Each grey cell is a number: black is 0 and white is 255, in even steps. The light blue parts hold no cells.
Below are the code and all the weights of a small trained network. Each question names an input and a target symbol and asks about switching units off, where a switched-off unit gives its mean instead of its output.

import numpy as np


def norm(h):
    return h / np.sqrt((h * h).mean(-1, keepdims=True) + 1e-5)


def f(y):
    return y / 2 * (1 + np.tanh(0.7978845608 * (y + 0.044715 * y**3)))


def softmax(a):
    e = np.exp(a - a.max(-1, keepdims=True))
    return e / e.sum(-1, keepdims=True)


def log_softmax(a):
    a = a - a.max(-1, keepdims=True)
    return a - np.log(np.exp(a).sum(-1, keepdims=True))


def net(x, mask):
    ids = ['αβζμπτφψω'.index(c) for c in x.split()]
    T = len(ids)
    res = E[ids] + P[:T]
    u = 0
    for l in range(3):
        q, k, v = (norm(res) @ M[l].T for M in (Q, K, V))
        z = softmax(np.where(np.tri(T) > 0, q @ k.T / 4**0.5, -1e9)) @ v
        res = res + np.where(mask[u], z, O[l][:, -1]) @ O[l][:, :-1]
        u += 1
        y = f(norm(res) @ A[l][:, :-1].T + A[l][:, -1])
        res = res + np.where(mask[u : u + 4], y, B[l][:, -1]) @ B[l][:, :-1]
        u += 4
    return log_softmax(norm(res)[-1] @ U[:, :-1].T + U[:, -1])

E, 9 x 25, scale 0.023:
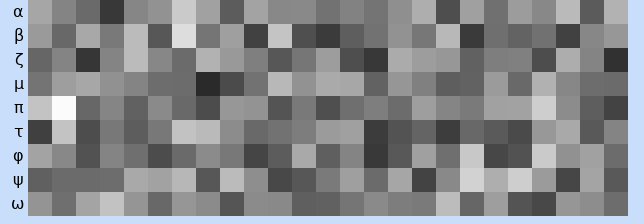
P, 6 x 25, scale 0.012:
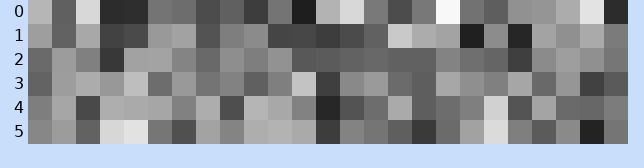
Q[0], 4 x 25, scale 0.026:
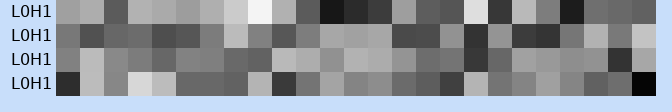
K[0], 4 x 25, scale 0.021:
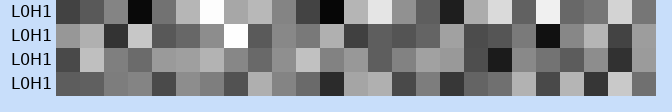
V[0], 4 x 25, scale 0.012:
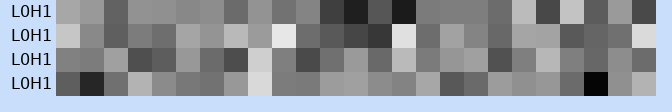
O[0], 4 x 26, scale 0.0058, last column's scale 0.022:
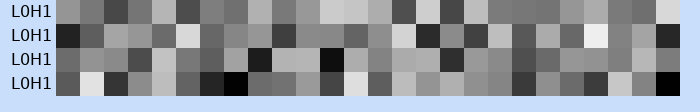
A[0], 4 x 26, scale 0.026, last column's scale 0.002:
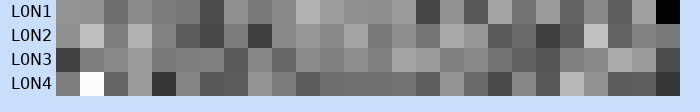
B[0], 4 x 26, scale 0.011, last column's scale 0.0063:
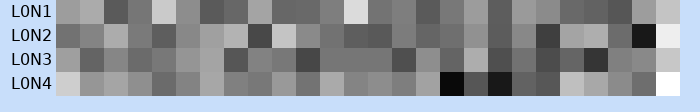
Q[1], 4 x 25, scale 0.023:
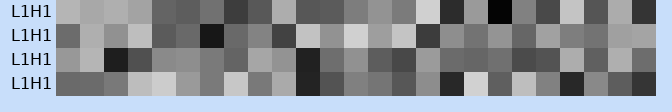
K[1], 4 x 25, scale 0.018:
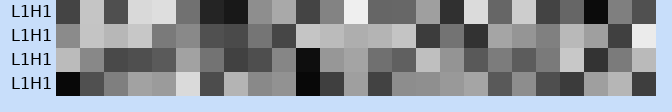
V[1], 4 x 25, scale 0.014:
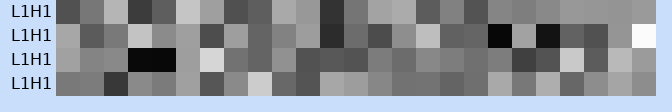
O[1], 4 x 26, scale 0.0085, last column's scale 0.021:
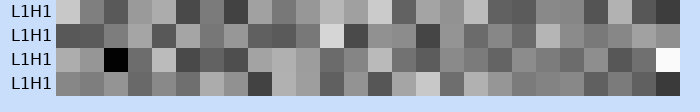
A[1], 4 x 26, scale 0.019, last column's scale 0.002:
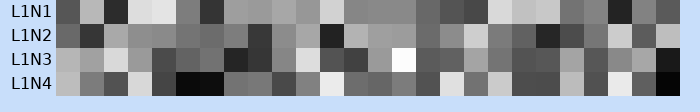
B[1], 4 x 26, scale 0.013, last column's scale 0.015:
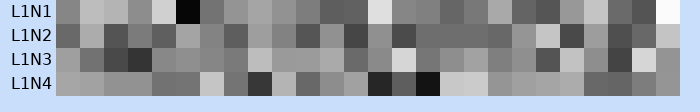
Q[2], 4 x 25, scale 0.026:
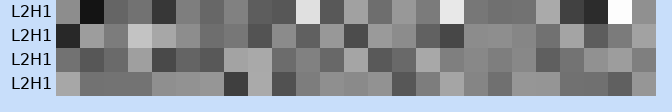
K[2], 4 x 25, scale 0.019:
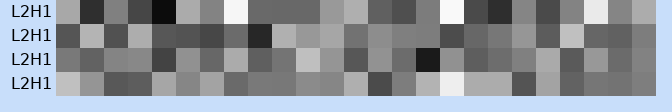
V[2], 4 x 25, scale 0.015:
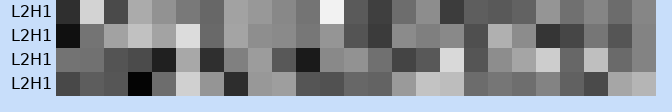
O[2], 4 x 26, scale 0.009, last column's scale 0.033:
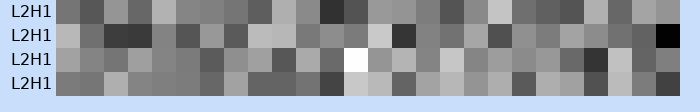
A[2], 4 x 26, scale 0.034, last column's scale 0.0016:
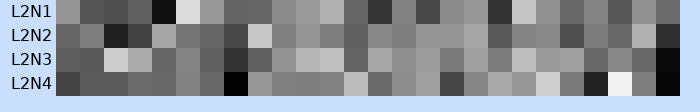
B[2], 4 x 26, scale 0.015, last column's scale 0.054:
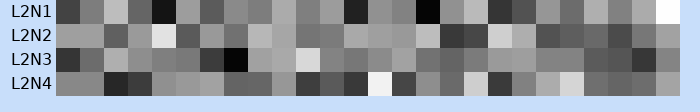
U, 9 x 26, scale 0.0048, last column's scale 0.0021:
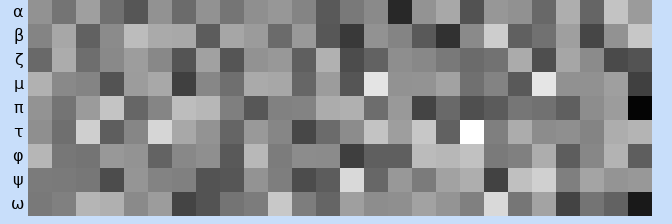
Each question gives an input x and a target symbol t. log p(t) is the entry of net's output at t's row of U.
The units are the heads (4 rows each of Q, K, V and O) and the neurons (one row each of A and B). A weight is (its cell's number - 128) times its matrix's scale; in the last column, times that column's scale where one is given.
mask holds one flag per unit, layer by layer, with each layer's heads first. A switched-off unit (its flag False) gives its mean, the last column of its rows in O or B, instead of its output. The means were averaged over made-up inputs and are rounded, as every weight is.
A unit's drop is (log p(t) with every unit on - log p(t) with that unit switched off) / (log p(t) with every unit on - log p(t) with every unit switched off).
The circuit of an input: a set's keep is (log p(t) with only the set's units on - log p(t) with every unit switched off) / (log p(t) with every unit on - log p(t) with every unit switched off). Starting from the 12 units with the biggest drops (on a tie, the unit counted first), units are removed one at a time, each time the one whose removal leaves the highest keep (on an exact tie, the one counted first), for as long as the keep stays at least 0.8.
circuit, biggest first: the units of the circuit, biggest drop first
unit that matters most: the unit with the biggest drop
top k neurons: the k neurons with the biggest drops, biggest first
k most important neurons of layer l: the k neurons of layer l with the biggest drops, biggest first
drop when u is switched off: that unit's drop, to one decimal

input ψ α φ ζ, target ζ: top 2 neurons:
(L2N1 L0N2)
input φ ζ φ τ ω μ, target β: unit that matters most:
L1N1
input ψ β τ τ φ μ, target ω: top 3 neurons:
(L2N3 L0N4 L2N1)
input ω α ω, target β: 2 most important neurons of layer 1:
(L1N1 L1N4)
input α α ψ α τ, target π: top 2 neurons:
(L2N1 L0N4)
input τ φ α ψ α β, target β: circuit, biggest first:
(L2N2 L0H1)
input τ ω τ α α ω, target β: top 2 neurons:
(L1N1 L2N1)
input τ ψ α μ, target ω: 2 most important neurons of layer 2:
(L2N3 L2N1)
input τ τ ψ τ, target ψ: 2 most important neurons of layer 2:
(L2N1 L2N2)
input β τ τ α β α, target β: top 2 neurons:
(L1N1 L2N1)
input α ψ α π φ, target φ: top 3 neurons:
(L1N4 L2N1 L1N1)
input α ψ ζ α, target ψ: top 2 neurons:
(L1N1 L2N1)
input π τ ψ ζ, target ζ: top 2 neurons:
(L0N2 L2N1)
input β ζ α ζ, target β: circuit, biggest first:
(L2N1)
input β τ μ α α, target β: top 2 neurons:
(L0N1 L1N1)
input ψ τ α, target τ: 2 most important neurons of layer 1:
(L1N2 L1N1)
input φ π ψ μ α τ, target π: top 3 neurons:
(L0N4 L2N1 L1N1)
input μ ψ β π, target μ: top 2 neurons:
(L2N1 L1N3)
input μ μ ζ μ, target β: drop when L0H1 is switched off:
1.3
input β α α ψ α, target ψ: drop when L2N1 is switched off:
0.1
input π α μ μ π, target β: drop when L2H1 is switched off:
0.3
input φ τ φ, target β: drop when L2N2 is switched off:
0.0
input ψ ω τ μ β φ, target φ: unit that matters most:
L1N4
